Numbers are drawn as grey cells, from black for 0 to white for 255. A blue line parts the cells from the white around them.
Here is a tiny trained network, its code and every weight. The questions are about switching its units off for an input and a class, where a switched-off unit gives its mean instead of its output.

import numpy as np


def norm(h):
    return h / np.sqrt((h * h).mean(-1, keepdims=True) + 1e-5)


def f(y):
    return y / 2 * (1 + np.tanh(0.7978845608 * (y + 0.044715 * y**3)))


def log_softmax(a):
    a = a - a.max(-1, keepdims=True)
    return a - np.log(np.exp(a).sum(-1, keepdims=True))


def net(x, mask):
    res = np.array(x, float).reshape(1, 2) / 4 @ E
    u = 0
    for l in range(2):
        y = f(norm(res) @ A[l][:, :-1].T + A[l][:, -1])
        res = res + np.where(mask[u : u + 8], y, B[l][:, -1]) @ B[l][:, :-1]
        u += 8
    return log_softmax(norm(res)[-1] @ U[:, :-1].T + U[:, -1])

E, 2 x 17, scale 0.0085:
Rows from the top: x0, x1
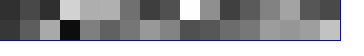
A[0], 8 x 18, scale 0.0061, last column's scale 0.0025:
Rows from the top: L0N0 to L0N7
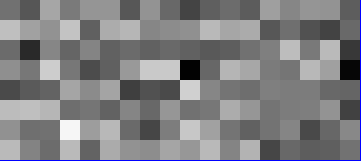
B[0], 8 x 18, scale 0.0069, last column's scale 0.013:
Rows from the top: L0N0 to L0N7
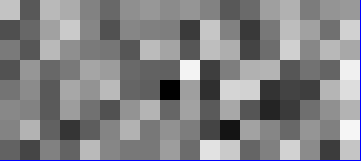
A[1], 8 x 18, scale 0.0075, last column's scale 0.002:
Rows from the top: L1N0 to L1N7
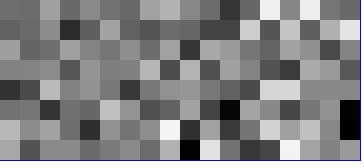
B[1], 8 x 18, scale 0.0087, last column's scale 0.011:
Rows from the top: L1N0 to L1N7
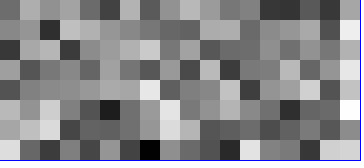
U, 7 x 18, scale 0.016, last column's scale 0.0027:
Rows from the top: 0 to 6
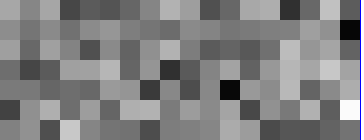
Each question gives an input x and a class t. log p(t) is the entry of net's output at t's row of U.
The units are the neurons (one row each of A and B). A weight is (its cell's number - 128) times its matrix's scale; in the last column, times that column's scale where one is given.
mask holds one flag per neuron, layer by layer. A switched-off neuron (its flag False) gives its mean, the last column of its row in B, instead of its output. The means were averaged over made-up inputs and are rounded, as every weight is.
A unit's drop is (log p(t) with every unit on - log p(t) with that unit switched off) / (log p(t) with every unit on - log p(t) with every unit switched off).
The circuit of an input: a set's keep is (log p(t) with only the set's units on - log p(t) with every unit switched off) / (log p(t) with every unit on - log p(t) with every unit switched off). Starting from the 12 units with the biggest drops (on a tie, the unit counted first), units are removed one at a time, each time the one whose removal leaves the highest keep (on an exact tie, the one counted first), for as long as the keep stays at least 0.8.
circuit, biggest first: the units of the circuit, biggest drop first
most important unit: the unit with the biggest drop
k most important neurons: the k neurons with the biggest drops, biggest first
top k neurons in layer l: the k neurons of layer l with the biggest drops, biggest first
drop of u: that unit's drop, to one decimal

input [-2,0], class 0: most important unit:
L0N3
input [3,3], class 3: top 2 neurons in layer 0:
L0N2, L0N6
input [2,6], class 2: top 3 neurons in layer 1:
L1N7, L1N6, L1N4
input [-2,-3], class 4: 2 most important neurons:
L1N7, L0N1
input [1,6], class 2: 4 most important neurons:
L0N2, L0N4, L0N3, L1N7
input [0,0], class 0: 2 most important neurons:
L0N5, L0N4
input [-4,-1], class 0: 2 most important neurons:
L0N3, L1N1
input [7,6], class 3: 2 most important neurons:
L0N2, L0N3
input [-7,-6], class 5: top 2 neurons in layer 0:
L0N3, L0N4
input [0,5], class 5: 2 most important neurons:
L0N4, L1N4
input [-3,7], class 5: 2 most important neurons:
L0N4, L1N0
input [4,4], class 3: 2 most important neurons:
L0N2, L0N6
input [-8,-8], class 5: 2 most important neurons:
L0N3, L1N2
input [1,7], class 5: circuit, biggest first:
L1N4
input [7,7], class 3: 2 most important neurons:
L0N2, L0N4
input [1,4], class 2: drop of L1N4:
0.3
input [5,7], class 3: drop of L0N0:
0.0
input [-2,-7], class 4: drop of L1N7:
0.7
